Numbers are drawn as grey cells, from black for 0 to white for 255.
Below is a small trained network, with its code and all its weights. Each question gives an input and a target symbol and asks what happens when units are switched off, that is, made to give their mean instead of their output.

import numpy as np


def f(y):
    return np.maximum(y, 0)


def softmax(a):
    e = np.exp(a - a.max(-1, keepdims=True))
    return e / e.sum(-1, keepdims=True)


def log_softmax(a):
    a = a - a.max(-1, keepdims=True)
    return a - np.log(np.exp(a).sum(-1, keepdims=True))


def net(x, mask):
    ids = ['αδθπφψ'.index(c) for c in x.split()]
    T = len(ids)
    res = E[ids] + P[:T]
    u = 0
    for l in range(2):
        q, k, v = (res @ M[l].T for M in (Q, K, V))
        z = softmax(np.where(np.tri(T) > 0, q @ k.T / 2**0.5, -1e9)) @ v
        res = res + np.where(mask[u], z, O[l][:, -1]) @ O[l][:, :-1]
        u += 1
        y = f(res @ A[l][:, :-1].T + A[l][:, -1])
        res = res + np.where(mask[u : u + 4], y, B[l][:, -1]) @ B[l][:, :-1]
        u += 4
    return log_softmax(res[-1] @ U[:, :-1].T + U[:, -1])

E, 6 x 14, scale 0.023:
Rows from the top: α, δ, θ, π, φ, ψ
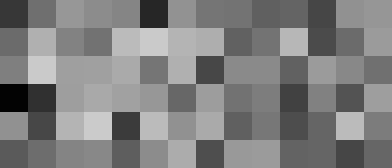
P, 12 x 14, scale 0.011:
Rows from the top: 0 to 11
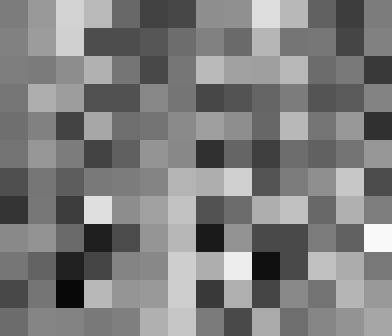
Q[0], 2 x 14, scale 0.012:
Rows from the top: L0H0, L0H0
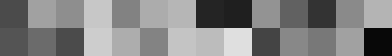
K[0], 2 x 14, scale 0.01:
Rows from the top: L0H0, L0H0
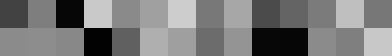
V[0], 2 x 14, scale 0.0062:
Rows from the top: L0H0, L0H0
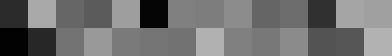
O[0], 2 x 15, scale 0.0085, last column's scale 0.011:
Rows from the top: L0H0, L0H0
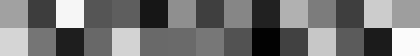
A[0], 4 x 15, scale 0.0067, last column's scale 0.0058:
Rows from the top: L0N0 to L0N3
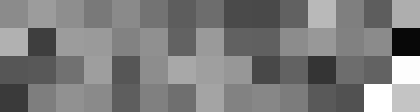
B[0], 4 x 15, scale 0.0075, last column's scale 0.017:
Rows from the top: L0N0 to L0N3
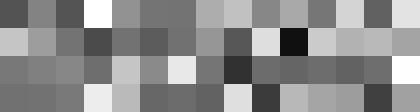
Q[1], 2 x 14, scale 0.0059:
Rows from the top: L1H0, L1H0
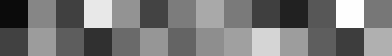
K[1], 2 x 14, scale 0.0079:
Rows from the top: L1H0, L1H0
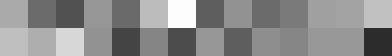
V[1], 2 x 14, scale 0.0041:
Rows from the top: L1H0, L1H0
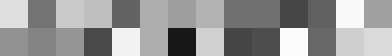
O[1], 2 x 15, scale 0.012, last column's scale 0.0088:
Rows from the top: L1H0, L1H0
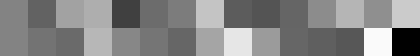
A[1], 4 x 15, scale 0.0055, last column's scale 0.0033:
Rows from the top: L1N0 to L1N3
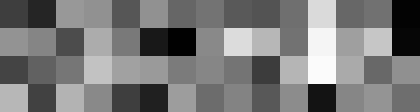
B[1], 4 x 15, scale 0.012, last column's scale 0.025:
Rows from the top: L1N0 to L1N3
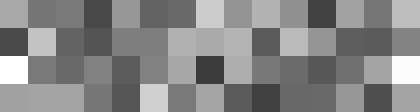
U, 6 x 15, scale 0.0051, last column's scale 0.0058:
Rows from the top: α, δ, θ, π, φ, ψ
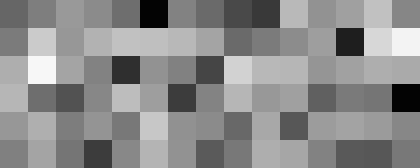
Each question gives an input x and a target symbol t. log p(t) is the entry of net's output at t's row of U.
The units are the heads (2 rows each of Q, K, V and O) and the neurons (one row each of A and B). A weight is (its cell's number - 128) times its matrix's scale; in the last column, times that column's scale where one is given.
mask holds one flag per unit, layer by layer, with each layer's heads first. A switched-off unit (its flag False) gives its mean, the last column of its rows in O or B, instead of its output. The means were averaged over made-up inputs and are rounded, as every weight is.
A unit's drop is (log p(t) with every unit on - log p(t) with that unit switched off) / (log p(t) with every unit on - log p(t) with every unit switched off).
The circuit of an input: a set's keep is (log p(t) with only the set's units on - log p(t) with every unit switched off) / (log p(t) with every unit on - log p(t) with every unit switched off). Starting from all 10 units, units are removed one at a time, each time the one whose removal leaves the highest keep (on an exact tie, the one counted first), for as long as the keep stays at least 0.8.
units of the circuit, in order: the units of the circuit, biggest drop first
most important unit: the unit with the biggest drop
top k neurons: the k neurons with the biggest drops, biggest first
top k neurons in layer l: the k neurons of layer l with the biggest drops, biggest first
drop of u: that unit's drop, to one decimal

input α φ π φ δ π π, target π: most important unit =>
L0H0
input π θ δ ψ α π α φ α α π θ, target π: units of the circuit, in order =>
(L0H0; L0N0)
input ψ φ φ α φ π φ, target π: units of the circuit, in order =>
(L0H0; L1H0)
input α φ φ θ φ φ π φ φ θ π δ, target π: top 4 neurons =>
(L0N0; L0N2; L1N2; L1N3)
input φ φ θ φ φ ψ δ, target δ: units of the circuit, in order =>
(L1N0; L1H0)
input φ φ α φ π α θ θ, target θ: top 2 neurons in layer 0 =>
(L0N2; L0N3)
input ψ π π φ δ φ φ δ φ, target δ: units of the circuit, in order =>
(L1H0; L1N2)
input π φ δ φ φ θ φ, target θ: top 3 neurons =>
(L0N3; L1N2; L0N1)
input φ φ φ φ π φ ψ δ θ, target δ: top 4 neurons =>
(L1N2; L1N0; L0N3; L1N1)
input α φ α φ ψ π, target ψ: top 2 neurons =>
(L0N0; L0N2)
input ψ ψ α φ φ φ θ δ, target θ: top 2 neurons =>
(L0N3; L0N2)
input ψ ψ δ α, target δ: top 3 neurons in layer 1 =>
(L1N0; L1N2; L1N3)
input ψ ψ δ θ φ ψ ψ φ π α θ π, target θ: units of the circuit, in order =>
(L0H0; L0N3; L1N2)
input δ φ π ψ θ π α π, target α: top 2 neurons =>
(L0N1; L0N2)
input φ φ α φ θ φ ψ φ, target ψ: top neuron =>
(L0N0)
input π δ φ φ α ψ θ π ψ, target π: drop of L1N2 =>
0.2
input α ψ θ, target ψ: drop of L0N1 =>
0.0
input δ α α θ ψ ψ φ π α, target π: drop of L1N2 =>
0.2
